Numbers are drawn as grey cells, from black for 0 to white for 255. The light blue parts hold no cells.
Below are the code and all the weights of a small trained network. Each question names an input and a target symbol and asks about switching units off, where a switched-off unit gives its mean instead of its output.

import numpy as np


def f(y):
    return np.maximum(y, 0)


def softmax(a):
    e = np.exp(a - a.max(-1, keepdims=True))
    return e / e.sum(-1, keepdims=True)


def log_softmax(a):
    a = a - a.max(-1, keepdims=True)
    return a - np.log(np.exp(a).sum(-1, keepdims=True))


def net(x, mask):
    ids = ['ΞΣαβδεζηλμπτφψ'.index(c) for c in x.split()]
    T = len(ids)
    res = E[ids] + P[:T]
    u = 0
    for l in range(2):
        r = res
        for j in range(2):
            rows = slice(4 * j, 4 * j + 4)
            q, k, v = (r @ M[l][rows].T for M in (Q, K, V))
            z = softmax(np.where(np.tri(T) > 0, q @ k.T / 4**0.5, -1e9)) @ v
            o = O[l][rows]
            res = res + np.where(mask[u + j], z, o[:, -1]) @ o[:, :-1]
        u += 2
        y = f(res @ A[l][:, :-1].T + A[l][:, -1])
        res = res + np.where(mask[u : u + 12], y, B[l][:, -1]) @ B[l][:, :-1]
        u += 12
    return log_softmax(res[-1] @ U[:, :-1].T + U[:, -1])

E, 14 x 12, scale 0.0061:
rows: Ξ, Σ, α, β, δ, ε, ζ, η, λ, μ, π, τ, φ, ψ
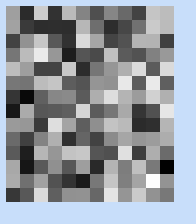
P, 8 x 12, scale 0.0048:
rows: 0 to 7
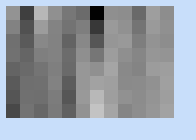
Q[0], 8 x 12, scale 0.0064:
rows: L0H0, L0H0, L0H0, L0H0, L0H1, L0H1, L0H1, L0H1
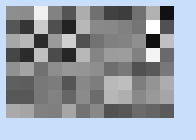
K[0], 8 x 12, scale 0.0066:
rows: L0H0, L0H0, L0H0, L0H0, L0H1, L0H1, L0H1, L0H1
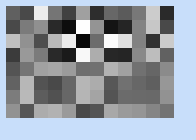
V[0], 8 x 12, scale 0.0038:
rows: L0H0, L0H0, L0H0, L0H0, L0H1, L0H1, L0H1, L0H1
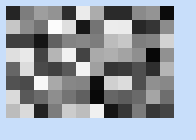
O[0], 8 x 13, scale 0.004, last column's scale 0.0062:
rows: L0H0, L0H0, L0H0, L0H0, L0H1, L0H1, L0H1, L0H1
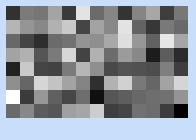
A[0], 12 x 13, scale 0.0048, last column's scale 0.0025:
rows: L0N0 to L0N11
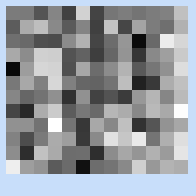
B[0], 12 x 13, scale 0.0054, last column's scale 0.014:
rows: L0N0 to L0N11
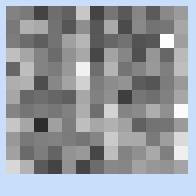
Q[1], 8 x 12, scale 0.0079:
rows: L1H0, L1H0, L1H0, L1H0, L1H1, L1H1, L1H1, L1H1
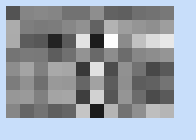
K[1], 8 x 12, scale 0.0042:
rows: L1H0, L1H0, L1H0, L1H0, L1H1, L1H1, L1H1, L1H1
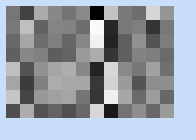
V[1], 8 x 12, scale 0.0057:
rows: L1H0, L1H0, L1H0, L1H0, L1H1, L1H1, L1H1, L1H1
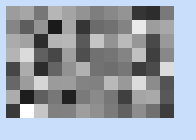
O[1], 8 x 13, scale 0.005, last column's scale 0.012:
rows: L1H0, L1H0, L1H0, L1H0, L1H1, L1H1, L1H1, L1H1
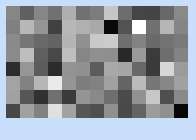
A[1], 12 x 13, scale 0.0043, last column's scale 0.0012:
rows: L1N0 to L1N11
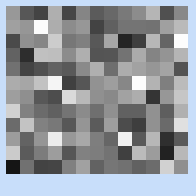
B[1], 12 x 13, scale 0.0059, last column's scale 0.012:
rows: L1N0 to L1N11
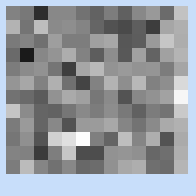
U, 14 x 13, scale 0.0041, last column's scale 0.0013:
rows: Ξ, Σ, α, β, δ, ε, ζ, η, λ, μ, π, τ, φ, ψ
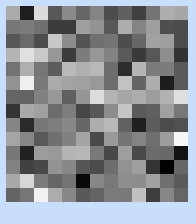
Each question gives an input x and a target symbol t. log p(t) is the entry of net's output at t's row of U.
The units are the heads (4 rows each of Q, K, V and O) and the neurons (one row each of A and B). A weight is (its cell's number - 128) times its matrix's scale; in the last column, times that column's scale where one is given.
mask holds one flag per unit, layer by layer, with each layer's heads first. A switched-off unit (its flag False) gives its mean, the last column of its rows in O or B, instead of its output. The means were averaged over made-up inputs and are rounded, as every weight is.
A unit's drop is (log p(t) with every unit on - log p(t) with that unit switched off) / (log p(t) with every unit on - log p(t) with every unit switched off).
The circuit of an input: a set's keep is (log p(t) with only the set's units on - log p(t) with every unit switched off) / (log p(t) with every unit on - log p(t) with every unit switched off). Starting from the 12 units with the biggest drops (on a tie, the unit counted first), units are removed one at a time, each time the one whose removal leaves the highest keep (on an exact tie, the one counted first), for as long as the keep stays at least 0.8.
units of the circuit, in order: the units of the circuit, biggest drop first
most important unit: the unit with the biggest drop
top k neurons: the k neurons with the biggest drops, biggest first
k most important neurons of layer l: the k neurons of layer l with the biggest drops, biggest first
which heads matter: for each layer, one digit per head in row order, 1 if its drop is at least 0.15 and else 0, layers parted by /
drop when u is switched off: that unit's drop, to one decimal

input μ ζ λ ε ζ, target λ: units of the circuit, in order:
(L1H0; L0H0; L0N8; L0N5)
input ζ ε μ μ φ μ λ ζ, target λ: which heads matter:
10 / 10
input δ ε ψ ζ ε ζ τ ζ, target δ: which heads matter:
11 / 10
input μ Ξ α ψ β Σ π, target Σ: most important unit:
L1H1
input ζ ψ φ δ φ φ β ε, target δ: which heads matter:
10 / 10
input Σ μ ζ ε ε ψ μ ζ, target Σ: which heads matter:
01 / 11
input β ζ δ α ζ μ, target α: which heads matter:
11 / 11
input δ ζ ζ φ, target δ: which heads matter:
10 / 10
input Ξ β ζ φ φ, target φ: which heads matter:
00 / 01
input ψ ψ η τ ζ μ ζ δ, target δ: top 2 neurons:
(L0N11; L1N6)
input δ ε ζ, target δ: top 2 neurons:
(L0N11; L1N6)
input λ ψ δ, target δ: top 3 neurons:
(L0N11; L1N6; L0N3)
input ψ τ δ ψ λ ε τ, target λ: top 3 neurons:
(L0N8; L0N5; L0N10)
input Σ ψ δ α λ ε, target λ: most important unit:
L0H0
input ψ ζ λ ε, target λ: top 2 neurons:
(L0N8; L0N5)
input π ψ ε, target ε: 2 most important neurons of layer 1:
(L1N9; L1N6)
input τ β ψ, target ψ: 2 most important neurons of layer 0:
(L0N3; L0N8)
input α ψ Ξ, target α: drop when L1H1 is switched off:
0.6
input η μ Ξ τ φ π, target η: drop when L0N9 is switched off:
0.1
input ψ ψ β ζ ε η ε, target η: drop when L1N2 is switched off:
0.0
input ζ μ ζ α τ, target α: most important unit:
L1H1
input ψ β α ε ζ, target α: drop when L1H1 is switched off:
0.6
